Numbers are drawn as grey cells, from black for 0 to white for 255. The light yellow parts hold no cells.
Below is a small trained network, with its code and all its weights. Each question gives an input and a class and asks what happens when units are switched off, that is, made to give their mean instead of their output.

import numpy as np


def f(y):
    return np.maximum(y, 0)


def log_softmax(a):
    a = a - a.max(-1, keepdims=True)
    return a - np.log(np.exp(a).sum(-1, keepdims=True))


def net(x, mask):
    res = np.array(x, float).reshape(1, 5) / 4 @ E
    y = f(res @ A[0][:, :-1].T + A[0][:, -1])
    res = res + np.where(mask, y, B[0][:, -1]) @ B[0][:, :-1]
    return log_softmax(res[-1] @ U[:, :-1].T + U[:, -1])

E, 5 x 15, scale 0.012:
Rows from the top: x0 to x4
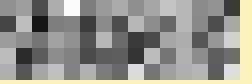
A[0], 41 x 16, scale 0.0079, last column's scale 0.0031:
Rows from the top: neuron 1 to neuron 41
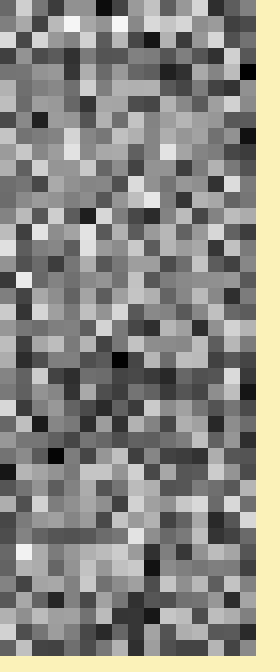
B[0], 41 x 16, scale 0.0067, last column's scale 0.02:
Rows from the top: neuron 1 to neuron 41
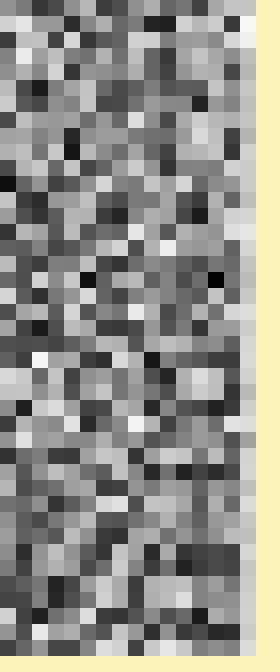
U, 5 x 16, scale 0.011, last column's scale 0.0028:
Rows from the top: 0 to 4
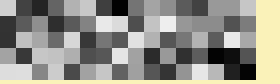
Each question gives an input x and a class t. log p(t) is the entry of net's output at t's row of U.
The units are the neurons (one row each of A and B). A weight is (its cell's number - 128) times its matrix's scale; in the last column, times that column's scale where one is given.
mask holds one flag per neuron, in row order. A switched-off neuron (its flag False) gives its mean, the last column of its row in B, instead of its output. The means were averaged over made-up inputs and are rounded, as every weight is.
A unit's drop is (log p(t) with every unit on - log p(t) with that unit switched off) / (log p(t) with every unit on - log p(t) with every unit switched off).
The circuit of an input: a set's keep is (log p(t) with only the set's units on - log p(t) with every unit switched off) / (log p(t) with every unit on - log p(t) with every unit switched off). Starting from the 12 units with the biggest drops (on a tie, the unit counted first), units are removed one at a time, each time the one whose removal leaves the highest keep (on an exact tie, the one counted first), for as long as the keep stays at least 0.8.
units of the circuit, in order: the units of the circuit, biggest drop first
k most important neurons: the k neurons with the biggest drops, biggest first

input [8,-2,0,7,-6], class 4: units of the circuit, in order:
[neuron 2]
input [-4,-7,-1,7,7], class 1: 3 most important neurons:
[neuron 22; neuron 32; neuron 16]
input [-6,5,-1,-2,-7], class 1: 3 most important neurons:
[neuron 41; neuron 38; neuron 29]
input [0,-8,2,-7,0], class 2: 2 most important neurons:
[neuron 3; neuron 15]
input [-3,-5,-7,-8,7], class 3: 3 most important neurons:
[neuron 36; neuron 30; neuron 35]
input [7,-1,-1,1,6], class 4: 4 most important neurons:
[neuron 2; neuron 10; neuron 41; neuron 9]
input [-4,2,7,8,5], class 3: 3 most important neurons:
[neuron 23; neuron 26; neuron 40]
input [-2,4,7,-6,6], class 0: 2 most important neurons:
[neuron 14; neuron 39]
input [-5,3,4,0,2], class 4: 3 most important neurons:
[neuron 24; neuron 4; neuron 25]
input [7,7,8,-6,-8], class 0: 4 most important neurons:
[neuron 14; neuron 21; neuron 39; neuron 32]
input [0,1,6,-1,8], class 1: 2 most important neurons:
[neuron 32; neuron 16]
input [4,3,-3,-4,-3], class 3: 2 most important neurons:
[neuron 18; neuron 24]
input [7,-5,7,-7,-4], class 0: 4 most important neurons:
[neuron 39; neuron 21; neuron 23; neuron 14]
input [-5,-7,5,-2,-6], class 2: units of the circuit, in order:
[neuron 3]
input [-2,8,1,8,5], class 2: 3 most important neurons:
[neuron 27; neuron 12; neuron 35]
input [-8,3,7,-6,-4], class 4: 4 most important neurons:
[neuron 24; neuron 4; neuron 25; neuron 5]
